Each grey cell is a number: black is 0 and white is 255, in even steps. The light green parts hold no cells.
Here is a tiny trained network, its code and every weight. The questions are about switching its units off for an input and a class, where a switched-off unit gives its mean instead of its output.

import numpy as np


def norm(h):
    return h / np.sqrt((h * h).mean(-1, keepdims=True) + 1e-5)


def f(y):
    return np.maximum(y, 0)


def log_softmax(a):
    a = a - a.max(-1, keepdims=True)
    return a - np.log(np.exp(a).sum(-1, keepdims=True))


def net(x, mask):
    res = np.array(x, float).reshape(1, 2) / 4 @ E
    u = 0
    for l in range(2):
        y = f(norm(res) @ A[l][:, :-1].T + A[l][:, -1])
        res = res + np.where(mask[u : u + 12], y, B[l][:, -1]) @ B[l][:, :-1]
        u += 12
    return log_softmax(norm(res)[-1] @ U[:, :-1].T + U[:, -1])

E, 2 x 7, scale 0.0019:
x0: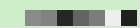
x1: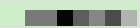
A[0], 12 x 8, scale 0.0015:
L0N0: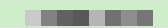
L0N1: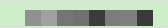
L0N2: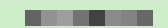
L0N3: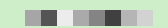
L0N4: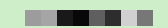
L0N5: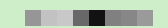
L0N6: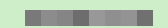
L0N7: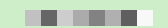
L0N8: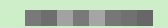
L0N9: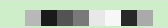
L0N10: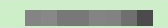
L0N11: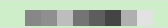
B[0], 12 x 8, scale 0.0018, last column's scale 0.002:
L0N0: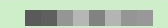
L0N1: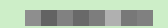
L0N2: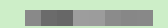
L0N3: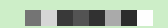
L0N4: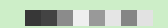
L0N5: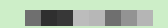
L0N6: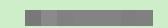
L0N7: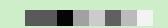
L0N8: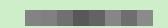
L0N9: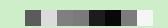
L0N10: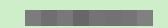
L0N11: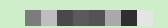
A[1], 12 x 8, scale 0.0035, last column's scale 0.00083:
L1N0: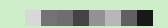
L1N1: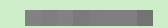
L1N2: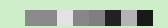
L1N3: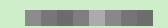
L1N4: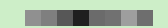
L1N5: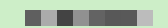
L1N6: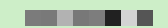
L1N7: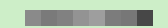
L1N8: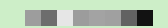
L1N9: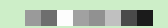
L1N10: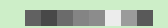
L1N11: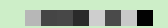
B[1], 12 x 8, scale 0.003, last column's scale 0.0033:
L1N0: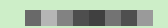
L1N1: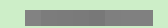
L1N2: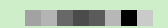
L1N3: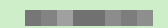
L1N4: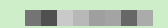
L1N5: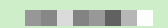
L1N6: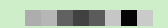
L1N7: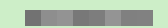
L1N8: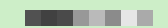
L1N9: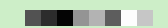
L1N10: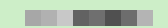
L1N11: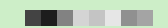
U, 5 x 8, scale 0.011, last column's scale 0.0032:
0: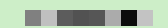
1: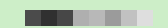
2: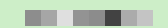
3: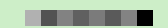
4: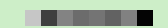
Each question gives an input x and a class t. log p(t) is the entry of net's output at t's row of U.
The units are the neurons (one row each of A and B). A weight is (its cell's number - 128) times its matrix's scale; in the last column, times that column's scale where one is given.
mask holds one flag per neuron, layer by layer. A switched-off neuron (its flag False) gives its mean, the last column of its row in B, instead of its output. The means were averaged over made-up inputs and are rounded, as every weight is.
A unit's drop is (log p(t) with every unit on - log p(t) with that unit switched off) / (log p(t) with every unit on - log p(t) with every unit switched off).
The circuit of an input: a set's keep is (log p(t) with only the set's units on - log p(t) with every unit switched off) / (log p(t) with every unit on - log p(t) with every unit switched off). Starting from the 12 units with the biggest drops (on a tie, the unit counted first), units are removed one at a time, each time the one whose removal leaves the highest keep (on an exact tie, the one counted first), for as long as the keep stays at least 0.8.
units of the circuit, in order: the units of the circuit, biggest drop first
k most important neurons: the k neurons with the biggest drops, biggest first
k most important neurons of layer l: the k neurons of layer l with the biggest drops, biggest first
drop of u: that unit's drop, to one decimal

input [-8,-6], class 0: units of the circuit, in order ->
(L1N2, L1N6)
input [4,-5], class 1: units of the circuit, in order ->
(L0N3, L1N9)
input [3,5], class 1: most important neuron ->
(L1N6)
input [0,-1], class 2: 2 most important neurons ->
(L1N9, L1N5)
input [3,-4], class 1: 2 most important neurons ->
(L0N3, L0N11)
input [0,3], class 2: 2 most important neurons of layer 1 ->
(L1N10, L1N9)
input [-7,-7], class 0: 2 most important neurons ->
(L1N2, L1N6)
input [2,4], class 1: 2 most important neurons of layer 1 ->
(L1N6, L1N2)
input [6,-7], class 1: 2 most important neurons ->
(L1N9, L0N3)
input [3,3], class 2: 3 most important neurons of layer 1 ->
(L1N5, L1N6, L1N2)
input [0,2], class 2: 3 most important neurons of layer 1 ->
(L1N10, L1N6, L1N2)
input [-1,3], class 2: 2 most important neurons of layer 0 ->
(L0N4, L0N7)
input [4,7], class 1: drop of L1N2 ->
0.2
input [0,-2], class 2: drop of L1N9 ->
0.1
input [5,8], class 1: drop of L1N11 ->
0.2
